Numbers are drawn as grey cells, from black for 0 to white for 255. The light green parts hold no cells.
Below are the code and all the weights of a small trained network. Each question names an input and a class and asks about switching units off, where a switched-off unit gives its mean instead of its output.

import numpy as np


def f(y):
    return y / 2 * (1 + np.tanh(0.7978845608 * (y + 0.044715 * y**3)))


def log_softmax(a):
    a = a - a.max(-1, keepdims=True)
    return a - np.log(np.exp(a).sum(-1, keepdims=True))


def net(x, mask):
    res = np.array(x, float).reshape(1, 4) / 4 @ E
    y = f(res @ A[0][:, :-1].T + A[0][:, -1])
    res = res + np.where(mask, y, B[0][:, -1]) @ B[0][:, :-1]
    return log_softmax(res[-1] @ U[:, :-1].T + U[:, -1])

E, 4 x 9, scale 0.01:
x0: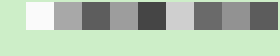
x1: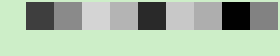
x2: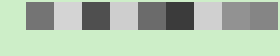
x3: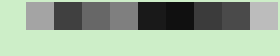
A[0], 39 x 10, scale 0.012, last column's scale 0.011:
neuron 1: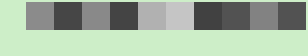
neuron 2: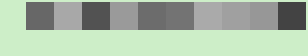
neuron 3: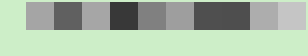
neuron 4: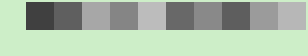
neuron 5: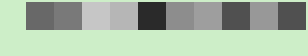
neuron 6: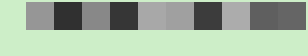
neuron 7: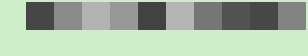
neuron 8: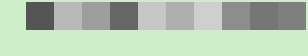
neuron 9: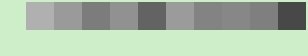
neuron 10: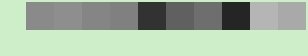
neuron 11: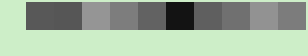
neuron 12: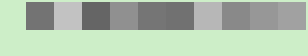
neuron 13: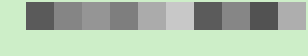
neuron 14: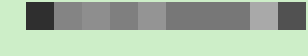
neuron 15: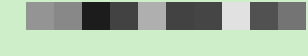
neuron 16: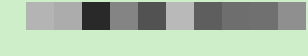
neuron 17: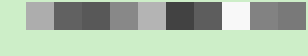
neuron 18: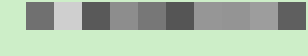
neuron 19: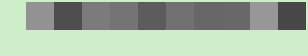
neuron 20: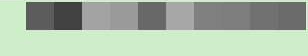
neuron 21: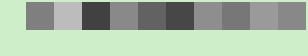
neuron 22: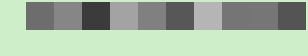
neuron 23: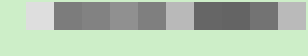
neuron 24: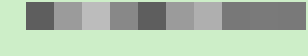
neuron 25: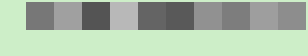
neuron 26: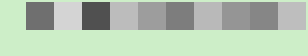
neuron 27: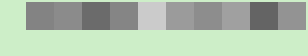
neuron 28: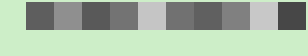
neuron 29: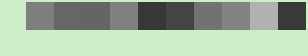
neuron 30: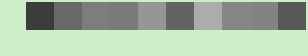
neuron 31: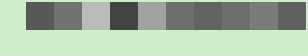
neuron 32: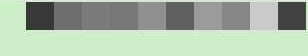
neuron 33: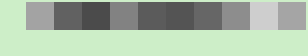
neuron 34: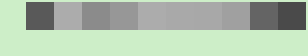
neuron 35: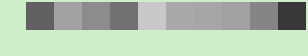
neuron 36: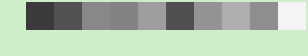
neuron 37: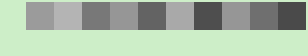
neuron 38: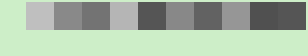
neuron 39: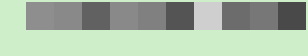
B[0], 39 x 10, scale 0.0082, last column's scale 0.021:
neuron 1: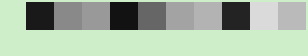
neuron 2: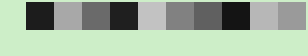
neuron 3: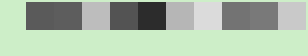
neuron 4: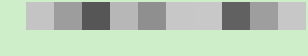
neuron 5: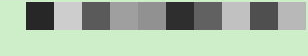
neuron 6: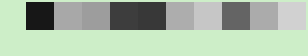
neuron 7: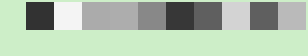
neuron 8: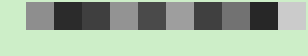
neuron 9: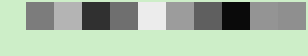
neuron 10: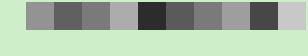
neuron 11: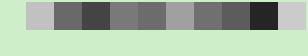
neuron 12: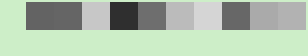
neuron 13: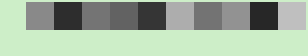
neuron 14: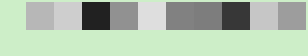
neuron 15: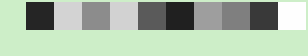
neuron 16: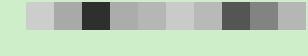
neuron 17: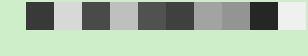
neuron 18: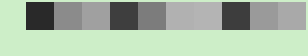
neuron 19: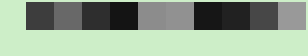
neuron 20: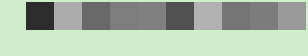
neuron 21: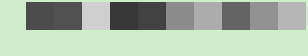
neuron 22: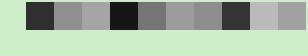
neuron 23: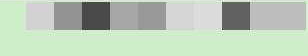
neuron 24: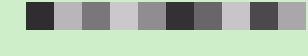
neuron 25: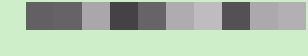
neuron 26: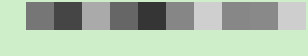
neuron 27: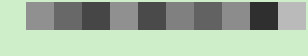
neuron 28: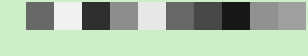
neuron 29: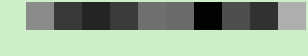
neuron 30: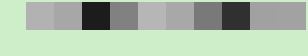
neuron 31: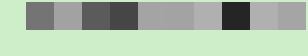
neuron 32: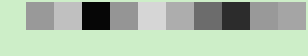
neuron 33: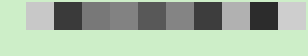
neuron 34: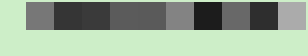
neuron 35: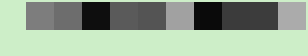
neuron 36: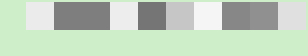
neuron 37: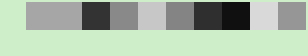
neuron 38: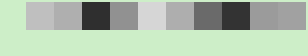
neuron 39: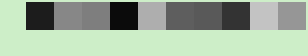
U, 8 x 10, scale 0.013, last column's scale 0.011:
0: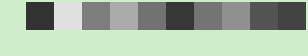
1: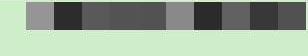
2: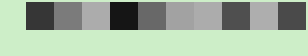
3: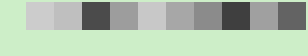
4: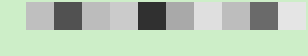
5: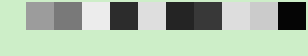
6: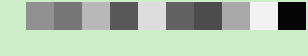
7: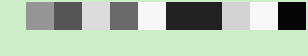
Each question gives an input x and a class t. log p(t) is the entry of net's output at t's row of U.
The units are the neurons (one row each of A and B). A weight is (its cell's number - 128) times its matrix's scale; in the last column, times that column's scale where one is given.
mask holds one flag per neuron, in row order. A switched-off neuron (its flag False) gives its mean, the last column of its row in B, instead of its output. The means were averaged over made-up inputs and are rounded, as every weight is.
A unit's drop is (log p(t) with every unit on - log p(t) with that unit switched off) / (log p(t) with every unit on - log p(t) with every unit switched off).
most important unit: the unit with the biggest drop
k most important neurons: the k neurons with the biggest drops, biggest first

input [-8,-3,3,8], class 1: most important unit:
neuron 29
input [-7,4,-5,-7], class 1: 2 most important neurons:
neuron 8; neuron 13
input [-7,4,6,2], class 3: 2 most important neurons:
neuron 32; neuron 14
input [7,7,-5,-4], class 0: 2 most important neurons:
neuron 7; neuron 24
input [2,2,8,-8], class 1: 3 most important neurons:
neuron 8; neuron 34; neuron 35
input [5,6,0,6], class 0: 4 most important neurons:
neuron 5; neuron 7; neuron 8; neuron 13
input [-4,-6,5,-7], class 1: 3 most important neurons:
neuron 8; neuron 35; neuron 34
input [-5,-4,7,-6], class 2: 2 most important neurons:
neuron 12; neuron 18
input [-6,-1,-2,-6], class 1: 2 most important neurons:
neuron 8; neuron 13
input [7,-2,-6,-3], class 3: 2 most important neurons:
neuron 23; neuron 16
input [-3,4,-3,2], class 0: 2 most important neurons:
neuron 5; neuron 7
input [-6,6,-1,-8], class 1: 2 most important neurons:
neuron 8; neuron 34
